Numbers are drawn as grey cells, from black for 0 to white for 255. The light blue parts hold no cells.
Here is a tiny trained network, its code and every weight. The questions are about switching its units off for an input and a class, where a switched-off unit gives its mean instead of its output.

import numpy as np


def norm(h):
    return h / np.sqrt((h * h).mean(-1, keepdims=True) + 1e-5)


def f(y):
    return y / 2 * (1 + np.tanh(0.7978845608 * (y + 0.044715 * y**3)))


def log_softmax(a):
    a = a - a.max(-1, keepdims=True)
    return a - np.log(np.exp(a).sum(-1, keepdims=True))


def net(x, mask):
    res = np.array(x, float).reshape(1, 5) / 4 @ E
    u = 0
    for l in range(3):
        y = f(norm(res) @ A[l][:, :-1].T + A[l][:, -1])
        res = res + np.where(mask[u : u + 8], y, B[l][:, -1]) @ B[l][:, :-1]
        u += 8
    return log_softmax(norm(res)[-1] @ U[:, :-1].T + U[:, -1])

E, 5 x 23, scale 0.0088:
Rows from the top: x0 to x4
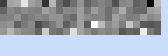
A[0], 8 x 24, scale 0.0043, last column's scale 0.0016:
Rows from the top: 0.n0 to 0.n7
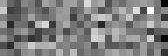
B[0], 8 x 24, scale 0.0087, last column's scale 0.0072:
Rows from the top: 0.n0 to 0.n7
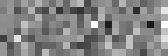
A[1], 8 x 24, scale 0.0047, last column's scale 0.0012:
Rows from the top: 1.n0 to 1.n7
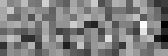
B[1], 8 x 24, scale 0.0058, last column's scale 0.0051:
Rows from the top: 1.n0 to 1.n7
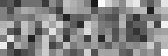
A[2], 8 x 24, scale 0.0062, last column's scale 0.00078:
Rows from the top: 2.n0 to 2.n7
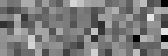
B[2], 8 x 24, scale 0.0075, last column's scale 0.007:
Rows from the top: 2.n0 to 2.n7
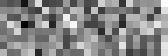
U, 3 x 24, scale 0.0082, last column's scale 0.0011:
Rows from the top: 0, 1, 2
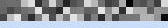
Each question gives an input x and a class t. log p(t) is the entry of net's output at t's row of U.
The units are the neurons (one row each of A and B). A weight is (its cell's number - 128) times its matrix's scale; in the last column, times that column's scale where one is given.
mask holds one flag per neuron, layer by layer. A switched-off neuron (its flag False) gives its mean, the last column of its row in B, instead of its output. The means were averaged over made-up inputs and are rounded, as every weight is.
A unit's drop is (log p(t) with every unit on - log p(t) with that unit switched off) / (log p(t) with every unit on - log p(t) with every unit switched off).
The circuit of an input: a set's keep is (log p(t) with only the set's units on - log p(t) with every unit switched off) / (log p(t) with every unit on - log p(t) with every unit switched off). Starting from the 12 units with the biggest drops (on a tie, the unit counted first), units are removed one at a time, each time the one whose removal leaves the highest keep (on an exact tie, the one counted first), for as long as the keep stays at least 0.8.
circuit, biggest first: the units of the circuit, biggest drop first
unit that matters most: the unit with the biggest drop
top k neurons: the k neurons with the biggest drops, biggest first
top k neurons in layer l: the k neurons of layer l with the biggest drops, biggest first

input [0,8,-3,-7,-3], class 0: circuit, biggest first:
[0.n3]
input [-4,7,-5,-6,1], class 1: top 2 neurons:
[0.n3, 1.n0]
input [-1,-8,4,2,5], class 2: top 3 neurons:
[0.n3, 1.n5, 0.n1]
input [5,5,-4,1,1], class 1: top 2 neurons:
[0.n1, 0.n5]
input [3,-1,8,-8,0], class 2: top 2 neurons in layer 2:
[2.n3, 2.n7]
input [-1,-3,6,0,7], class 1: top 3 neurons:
[0.n5, 1.n0, 0.n1]
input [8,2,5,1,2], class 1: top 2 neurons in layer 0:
[0.n1, 0.n5]
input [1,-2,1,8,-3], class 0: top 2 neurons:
[0.n4, 2.n7]
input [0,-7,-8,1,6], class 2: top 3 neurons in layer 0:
[0.n3, 0.n1, 0.n4]
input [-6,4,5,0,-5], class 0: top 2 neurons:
[0.n3, 2.n0]
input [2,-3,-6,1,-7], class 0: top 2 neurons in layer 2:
[2.n7, 2.n0]
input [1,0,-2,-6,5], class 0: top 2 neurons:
[0.n6, 1.n3]
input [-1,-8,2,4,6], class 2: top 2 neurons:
[0.n3, 1.n5]
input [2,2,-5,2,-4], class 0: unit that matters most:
0.n5
